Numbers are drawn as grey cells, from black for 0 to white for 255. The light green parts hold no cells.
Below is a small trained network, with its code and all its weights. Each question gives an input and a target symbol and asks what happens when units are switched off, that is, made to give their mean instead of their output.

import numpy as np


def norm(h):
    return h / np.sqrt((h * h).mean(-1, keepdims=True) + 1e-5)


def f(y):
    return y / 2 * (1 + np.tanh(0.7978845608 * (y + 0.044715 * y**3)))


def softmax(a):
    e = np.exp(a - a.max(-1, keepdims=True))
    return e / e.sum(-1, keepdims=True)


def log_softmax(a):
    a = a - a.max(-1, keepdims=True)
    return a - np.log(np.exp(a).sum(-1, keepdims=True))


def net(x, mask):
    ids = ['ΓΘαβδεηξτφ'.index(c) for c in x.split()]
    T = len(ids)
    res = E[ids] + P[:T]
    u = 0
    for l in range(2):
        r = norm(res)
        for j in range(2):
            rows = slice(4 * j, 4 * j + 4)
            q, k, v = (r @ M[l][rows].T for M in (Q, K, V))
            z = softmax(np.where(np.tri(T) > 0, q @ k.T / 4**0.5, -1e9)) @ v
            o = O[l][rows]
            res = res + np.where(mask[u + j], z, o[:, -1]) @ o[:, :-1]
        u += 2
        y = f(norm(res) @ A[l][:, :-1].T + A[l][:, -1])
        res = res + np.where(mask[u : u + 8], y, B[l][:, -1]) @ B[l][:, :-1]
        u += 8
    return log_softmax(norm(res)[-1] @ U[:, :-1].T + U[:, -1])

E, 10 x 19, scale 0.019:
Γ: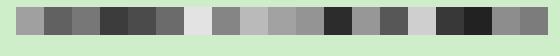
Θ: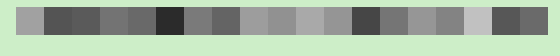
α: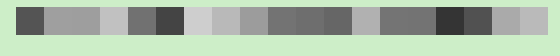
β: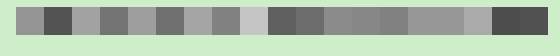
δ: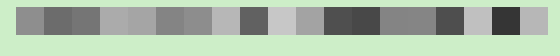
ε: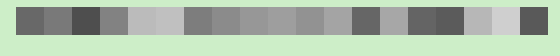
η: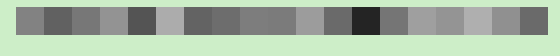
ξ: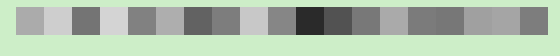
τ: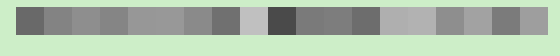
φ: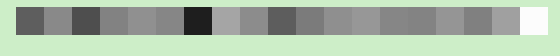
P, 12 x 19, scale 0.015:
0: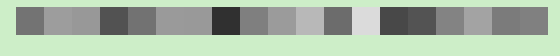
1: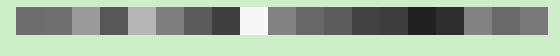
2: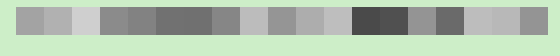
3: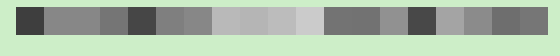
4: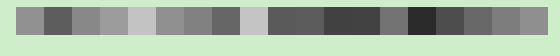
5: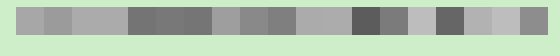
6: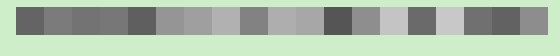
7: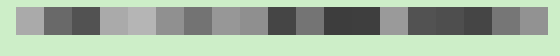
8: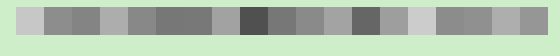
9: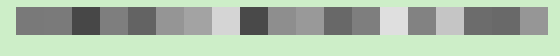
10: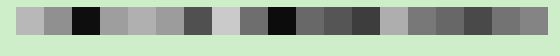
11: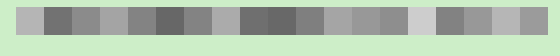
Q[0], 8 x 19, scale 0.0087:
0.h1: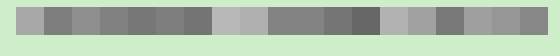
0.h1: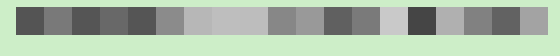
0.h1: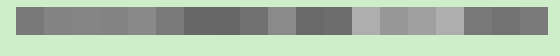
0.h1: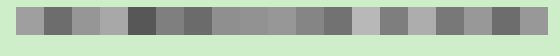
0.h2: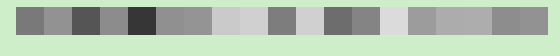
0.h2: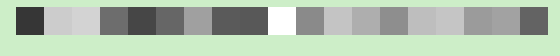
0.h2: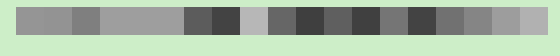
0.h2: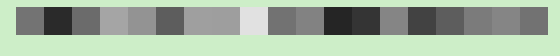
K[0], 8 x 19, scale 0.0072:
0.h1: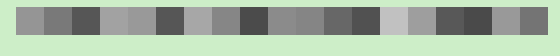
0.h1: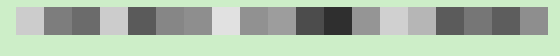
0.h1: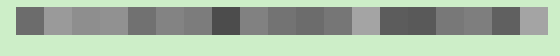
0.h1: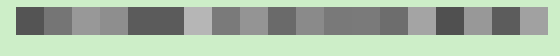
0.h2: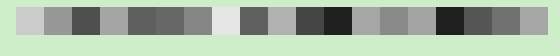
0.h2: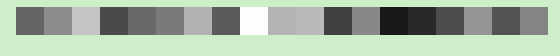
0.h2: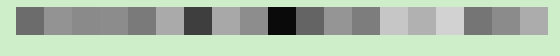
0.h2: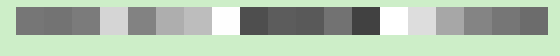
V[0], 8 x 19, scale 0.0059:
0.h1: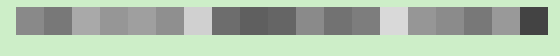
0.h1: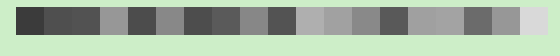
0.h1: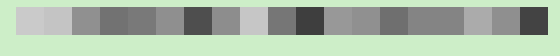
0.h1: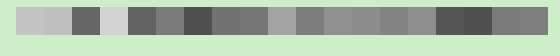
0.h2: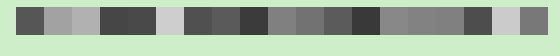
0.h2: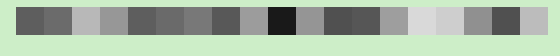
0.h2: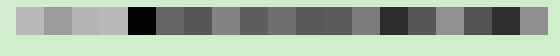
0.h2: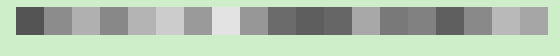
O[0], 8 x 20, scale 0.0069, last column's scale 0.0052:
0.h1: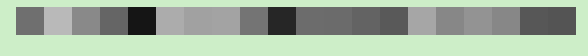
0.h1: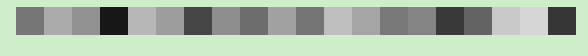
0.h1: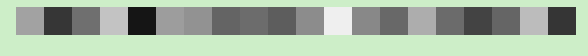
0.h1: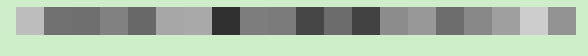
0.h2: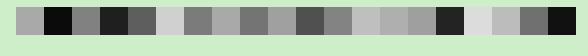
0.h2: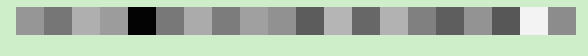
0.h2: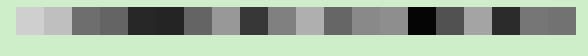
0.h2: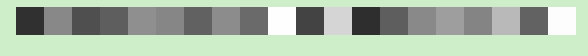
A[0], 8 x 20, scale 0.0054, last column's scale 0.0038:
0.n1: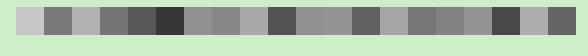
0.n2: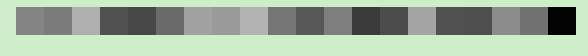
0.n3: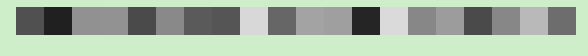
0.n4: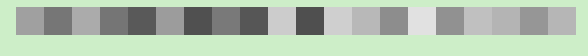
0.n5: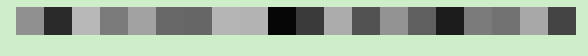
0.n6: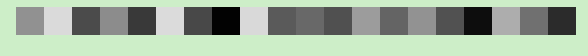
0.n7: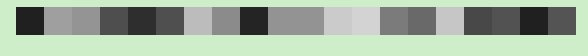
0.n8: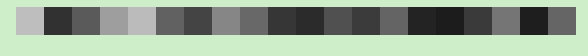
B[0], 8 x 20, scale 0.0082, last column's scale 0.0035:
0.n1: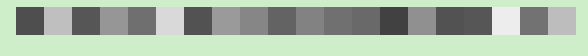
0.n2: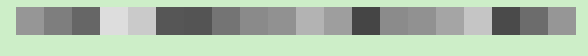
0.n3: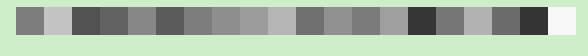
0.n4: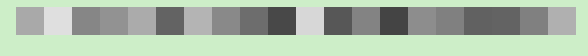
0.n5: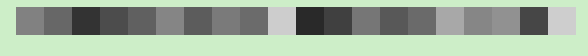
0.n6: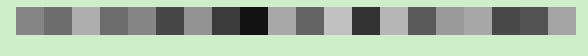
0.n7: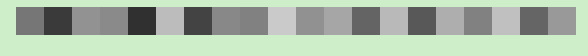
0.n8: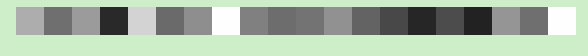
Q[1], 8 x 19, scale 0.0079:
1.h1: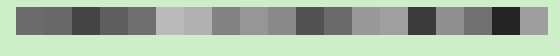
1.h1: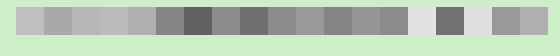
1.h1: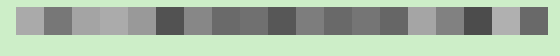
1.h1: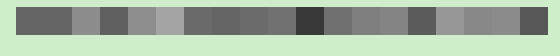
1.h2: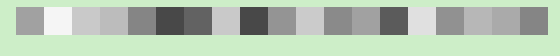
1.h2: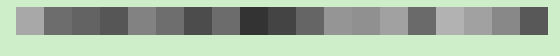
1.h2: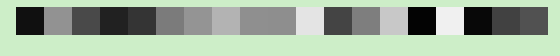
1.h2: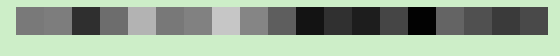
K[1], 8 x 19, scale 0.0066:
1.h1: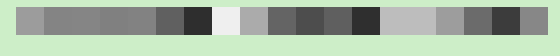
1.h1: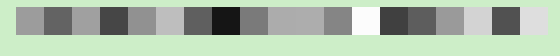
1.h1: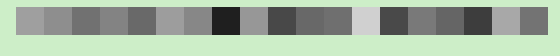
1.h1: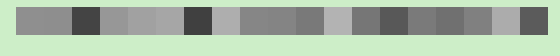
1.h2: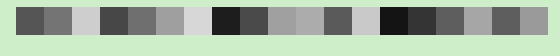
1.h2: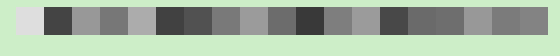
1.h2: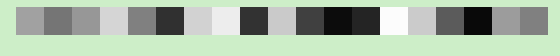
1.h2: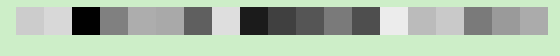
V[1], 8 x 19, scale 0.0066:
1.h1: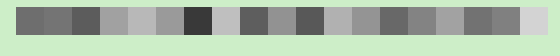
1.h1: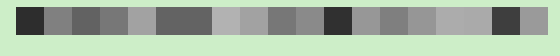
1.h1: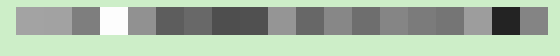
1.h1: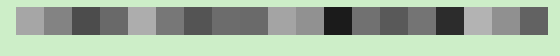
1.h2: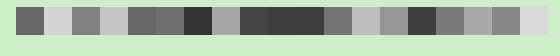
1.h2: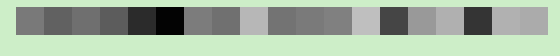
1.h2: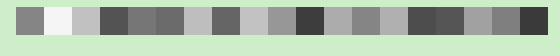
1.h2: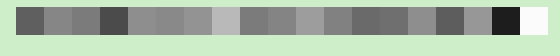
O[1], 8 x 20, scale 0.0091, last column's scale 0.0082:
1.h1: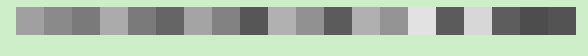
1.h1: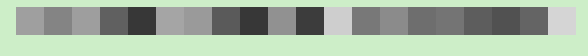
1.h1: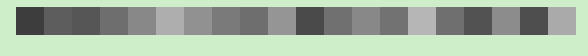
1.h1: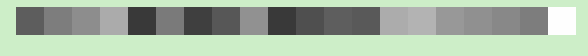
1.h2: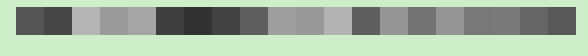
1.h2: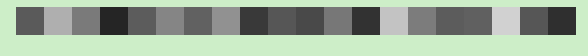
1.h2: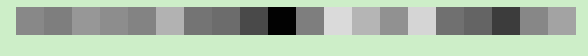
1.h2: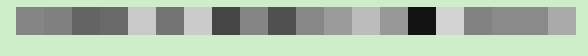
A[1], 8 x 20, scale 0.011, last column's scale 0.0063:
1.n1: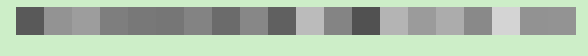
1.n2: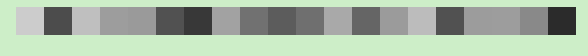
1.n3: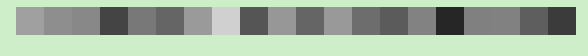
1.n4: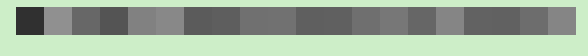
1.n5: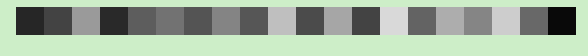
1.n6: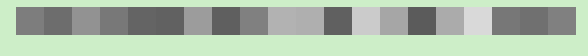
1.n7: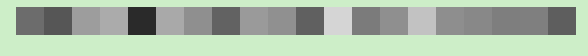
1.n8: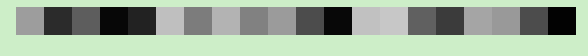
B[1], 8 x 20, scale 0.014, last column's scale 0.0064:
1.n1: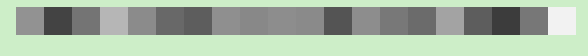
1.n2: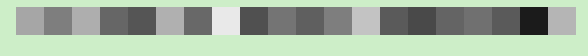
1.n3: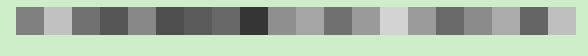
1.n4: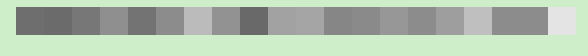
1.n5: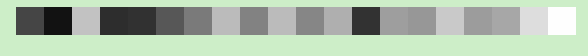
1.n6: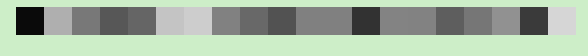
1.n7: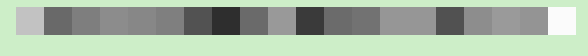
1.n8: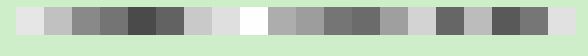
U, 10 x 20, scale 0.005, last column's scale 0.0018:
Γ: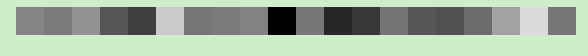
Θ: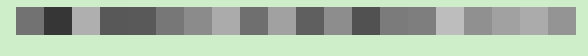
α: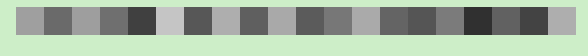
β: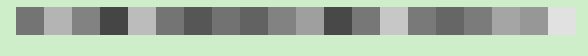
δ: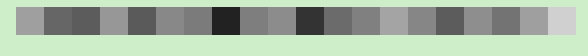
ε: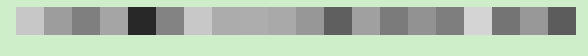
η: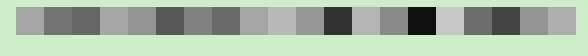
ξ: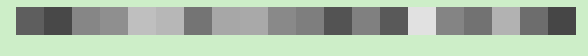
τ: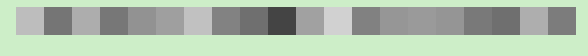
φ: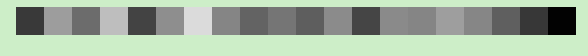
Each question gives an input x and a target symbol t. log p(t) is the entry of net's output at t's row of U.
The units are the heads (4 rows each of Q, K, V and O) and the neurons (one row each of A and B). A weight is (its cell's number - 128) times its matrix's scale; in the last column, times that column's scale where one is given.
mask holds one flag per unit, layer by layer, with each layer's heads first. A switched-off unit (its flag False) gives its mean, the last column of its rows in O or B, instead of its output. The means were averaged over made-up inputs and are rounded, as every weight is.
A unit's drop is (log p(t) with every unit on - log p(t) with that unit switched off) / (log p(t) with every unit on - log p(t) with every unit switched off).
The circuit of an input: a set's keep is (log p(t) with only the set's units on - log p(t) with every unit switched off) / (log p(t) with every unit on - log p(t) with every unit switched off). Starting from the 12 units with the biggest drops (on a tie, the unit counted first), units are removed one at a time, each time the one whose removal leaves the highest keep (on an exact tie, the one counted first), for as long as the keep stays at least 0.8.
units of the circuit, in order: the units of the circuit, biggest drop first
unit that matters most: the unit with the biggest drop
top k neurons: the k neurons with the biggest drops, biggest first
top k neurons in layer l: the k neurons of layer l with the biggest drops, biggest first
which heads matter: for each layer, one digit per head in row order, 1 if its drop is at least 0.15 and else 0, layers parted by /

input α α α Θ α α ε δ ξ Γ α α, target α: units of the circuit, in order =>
1.h2, 1.n2
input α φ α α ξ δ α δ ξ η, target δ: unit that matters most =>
1.n7
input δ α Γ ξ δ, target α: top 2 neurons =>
1.n2, 0.n8
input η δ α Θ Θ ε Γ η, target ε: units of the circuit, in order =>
0.h2, 1.n8
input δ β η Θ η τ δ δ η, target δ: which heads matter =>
00 / 10
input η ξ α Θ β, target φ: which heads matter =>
11 / 01
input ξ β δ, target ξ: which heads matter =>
10 / 10
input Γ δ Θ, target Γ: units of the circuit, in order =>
1.h2, 1.h1
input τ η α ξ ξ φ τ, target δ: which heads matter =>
00 / 01
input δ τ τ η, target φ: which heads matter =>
00 / 01
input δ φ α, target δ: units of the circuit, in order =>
1.h1, 1.n7
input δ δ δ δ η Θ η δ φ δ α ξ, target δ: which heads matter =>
00 / 10
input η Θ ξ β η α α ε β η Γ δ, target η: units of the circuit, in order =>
0.h2, 1.n1, 1.h1, 1.n5
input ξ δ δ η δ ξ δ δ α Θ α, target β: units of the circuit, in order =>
0.n8, 1.n3, 1.h1
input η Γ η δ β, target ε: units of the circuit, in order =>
0.h2, 1.n8
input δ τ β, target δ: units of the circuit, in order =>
1.n7, 1.h1
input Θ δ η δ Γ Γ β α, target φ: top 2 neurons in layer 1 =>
1.n5, 1.n4
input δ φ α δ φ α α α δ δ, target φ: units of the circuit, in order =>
1.n6, 1.h2, 1.h1
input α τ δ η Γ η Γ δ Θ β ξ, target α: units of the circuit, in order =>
1.n2, 1.h2
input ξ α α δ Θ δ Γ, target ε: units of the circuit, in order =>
1.n8
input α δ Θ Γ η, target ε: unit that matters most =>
0.h2
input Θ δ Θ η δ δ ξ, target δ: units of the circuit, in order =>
1.n7, 1.h2
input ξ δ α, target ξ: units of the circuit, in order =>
1.h1, 0.h1, 0.n6
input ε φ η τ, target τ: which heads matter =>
11 / 11
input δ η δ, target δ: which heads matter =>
00 / 10
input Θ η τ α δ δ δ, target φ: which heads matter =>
00 / 00
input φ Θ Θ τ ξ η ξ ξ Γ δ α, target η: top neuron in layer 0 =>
0.n8
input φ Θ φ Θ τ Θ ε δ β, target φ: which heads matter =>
10 / 11
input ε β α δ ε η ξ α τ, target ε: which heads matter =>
01 / 11
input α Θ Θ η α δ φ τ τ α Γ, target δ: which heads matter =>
01 / 00
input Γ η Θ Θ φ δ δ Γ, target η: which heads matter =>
00 / 01
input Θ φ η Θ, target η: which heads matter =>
11 / 00
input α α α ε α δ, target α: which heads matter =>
00 / 01
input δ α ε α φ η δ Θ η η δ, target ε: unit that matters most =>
0.h2
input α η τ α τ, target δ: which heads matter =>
01 / 01
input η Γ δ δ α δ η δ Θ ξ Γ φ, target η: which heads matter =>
00 / 00
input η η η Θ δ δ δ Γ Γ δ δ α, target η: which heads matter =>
01 / 00
